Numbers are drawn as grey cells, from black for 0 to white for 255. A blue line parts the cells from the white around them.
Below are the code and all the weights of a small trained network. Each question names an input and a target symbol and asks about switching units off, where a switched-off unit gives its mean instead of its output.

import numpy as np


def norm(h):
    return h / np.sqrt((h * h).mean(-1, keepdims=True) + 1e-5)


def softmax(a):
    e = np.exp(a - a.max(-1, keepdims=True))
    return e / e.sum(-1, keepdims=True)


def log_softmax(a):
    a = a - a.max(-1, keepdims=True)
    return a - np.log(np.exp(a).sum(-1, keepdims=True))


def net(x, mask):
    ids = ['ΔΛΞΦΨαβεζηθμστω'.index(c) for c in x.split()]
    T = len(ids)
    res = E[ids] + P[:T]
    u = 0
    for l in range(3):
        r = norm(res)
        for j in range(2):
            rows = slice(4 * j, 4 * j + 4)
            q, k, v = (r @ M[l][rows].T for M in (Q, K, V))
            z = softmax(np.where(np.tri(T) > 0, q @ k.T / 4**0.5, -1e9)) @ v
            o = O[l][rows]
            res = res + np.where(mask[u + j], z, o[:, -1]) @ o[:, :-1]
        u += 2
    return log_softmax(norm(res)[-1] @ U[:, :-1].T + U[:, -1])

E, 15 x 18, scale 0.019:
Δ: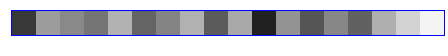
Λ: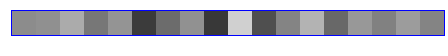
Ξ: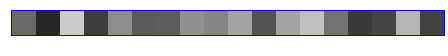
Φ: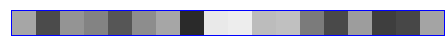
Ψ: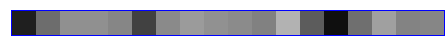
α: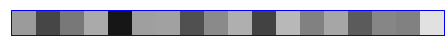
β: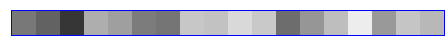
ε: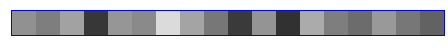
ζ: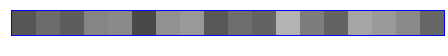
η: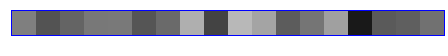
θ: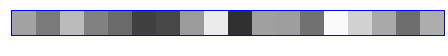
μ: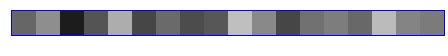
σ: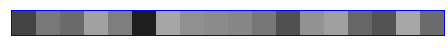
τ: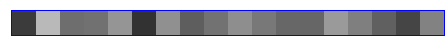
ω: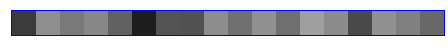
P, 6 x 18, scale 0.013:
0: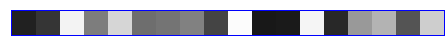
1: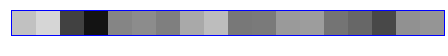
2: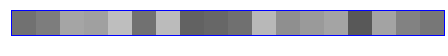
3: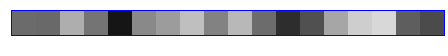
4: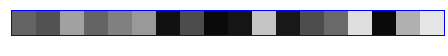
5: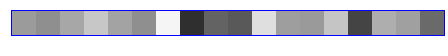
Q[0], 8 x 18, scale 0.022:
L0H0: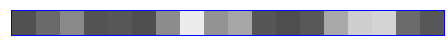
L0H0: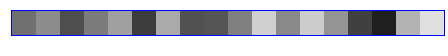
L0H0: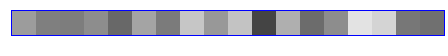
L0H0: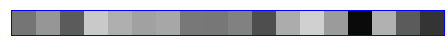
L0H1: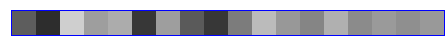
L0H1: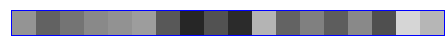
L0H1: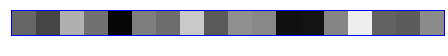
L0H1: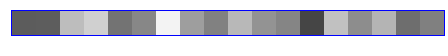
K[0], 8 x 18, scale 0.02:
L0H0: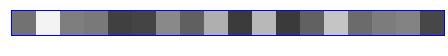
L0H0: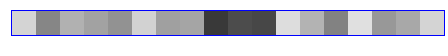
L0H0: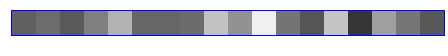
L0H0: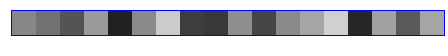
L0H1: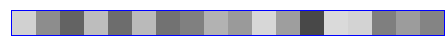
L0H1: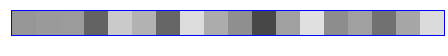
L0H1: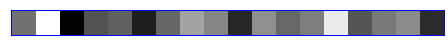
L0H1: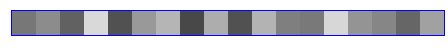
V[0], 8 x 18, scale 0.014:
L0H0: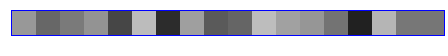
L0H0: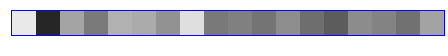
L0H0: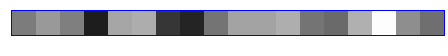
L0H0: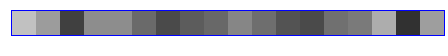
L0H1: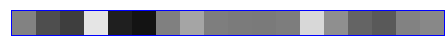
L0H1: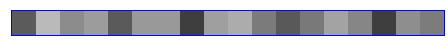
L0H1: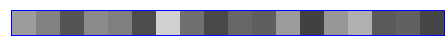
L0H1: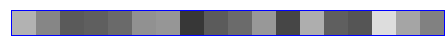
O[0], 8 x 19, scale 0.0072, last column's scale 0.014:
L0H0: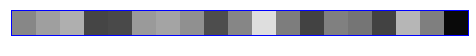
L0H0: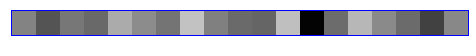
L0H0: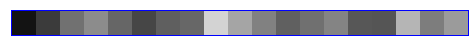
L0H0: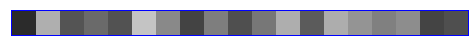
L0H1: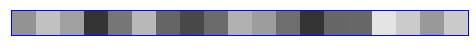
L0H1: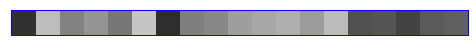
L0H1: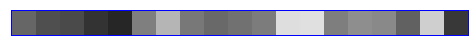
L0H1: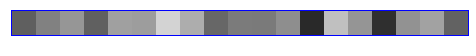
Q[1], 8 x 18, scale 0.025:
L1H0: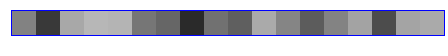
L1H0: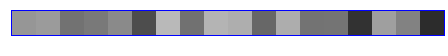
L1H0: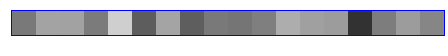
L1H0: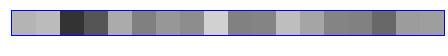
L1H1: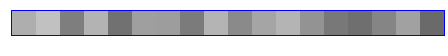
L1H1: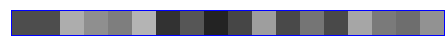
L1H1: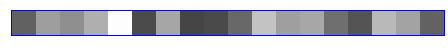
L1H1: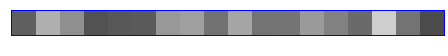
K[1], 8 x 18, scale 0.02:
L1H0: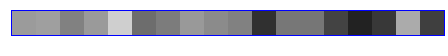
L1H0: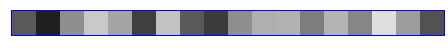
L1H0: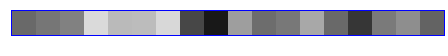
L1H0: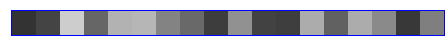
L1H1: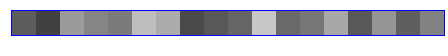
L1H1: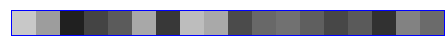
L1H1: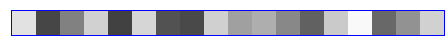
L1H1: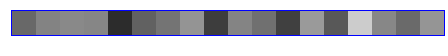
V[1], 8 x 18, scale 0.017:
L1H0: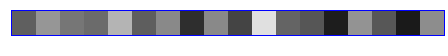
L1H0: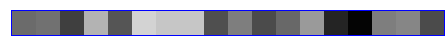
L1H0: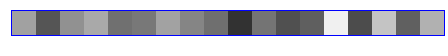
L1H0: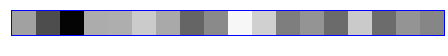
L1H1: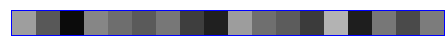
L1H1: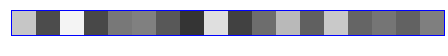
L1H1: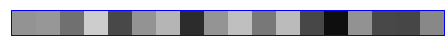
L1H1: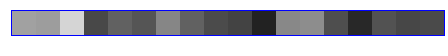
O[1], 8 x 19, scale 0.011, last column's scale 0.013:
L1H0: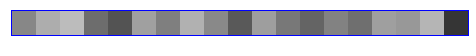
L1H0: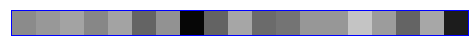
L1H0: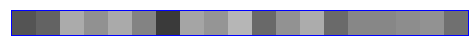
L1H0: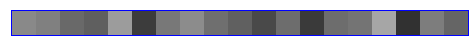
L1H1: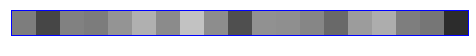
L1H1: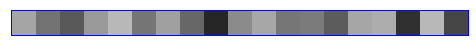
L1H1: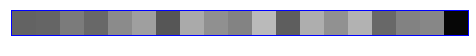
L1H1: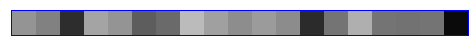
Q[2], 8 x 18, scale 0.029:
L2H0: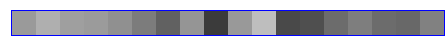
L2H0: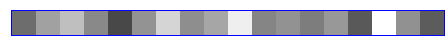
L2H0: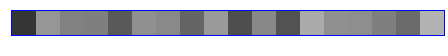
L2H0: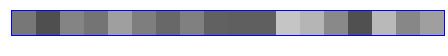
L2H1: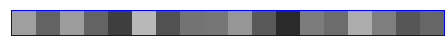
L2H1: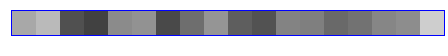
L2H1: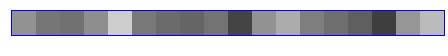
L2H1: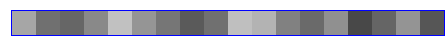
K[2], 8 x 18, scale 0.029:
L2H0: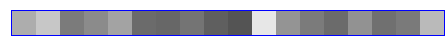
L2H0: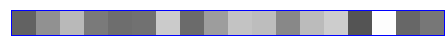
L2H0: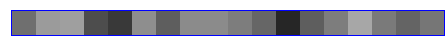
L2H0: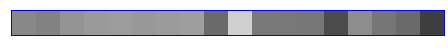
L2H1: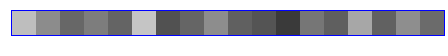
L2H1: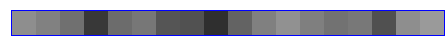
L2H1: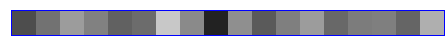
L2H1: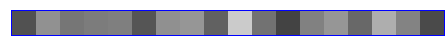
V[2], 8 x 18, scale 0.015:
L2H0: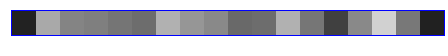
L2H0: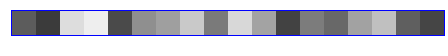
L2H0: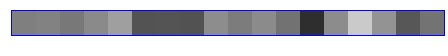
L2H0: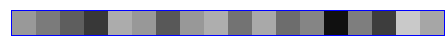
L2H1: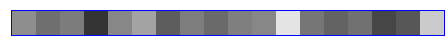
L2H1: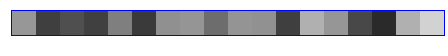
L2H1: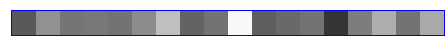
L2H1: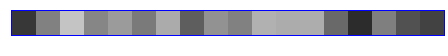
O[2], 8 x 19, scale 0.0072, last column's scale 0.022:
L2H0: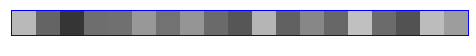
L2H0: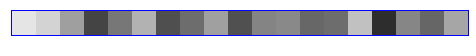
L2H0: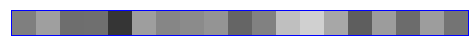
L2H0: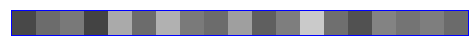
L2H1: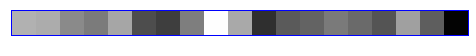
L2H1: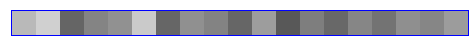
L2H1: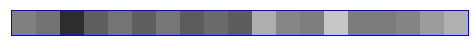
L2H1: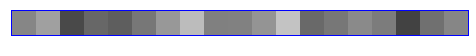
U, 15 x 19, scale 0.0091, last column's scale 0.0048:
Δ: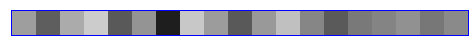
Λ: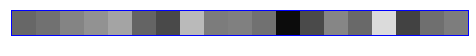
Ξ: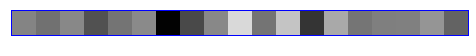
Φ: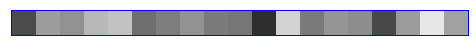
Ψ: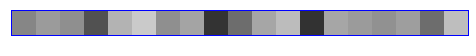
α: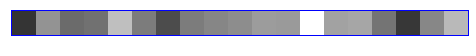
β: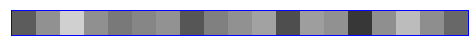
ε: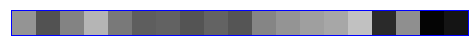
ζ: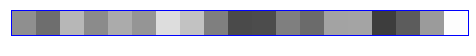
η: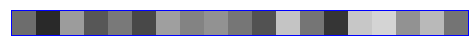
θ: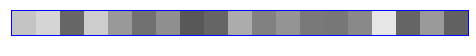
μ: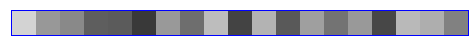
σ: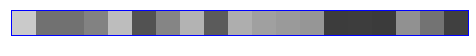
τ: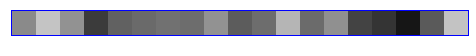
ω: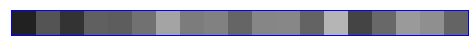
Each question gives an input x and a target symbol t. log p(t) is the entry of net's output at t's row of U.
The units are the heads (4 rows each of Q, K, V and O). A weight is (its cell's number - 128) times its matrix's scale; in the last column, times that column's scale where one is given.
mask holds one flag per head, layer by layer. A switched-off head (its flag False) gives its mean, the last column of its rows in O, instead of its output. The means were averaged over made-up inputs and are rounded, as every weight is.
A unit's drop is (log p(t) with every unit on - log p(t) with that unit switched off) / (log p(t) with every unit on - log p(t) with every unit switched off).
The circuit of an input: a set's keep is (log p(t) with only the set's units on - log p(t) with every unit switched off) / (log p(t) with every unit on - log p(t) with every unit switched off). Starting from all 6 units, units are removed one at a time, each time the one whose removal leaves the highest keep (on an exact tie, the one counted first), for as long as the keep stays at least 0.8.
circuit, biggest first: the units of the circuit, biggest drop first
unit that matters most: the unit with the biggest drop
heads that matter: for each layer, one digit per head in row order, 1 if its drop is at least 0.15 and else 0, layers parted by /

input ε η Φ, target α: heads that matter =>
00 / 01 / 00
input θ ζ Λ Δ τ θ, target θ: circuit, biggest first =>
[L1H1]
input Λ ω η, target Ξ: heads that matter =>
00 / 10 / 00
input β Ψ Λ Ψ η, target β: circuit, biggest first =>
[L1H0 L2H0]
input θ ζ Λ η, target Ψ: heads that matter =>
11 / 00 / 00
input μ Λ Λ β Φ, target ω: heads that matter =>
00 / 00 / 10
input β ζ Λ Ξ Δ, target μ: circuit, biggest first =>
[L0H1 L2H1]
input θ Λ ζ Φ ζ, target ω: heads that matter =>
00 / 00 / 10
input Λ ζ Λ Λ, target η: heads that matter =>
01 / 00 / 00
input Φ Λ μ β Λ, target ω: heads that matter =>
00 / 11 / 10
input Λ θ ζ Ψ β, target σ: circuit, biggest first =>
[L1H0 L1H1]
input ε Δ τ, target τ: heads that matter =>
01 / 00 / 00
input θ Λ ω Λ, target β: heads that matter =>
11 / 00 / 00
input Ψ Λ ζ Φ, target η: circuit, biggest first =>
[L0H1]
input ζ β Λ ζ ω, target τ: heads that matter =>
00 / 11 / 00
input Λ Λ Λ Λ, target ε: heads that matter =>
00 / 10 / 00
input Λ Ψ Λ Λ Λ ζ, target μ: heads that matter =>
11 / 00 / 01
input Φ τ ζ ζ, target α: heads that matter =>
11 / 00 / 00
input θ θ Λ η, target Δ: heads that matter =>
00 / 00 / 00
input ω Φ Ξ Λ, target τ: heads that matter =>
00 / 10 / 00
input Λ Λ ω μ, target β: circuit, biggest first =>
[L0H0]
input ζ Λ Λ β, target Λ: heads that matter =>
00 / 10 / 00
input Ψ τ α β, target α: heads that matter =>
11 / 00 / 00
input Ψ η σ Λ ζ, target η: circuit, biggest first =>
[L1H1 L1H0]
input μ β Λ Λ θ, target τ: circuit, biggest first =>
[L1H1 L1H0]
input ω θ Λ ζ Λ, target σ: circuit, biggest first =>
[L1H0 L1H1]
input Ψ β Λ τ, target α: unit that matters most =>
L0H1
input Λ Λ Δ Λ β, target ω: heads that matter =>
00 / 00 / 10
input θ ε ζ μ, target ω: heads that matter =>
11 / 00 / 00
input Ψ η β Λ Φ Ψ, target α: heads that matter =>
00 / 01 / 00
